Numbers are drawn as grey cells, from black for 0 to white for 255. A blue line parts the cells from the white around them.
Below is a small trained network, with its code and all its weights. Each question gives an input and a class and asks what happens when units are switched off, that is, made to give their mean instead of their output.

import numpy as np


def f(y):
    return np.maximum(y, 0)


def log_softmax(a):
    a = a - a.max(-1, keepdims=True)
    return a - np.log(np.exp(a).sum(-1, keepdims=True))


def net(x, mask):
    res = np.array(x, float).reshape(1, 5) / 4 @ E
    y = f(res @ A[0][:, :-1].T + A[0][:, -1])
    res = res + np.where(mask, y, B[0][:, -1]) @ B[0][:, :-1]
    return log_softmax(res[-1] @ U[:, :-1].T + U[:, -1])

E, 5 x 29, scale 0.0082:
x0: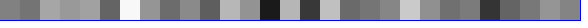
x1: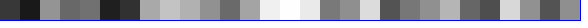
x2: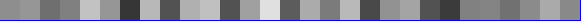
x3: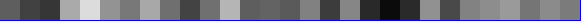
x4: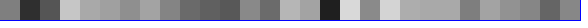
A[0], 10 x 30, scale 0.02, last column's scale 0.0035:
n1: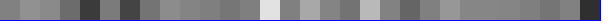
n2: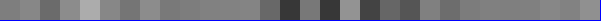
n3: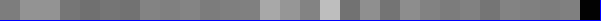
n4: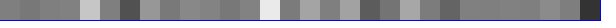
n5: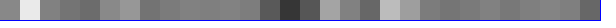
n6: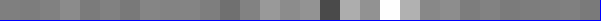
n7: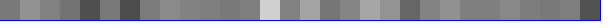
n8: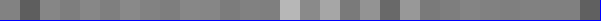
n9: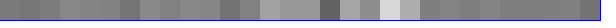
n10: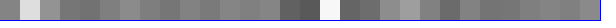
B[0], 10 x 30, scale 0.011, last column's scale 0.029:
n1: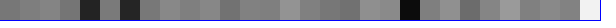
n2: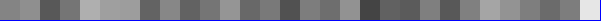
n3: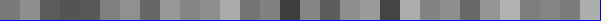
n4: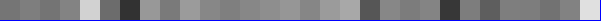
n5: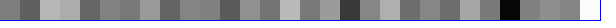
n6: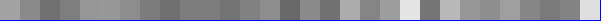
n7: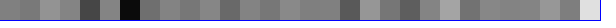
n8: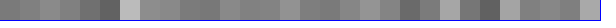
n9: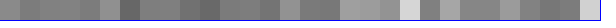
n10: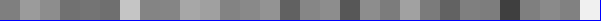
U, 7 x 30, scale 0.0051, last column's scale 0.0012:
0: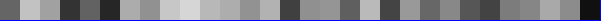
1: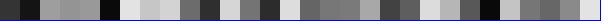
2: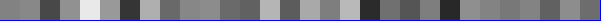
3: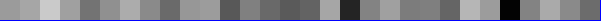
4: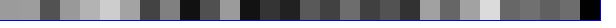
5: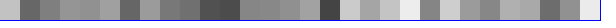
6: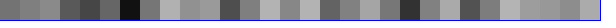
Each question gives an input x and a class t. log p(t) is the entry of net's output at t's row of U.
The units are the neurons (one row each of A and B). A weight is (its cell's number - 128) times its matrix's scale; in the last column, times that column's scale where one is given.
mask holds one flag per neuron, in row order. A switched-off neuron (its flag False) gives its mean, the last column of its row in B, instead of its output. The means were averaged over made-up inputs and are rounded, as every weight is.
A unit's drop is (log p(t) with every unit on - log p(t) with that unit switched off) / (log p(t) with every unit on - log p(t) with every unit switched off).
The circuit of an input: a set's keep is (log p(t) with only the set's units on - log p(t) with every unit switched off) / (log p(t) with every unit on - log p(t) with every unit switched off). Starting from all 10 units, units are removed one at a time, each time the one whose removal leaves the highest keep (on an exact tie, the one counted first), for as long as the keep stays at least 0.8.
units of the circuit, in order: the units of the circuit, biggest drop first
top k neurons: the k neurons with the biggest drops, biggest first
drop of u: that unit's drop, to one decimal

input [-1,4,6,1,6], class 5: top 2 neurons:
n9; n6
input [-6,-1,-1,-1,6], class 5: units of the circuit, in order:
n6
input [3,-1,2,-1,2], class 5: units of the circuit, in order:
n10; n1
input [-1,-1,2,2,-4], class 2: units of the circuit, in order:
n5; n7
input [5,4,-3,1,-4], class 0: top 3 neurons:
n3; n5; n9
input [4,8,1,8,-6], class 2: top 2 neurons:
n4; n9
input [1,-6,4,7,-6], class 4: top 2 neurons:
n2; n7
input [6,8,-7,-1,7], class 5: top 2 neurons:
n6; n9
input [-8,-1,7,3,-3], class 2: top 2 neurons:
n4; n2
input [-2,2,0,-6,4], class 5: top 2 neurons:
n6; n9
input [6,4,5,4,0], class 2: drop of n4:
0.4
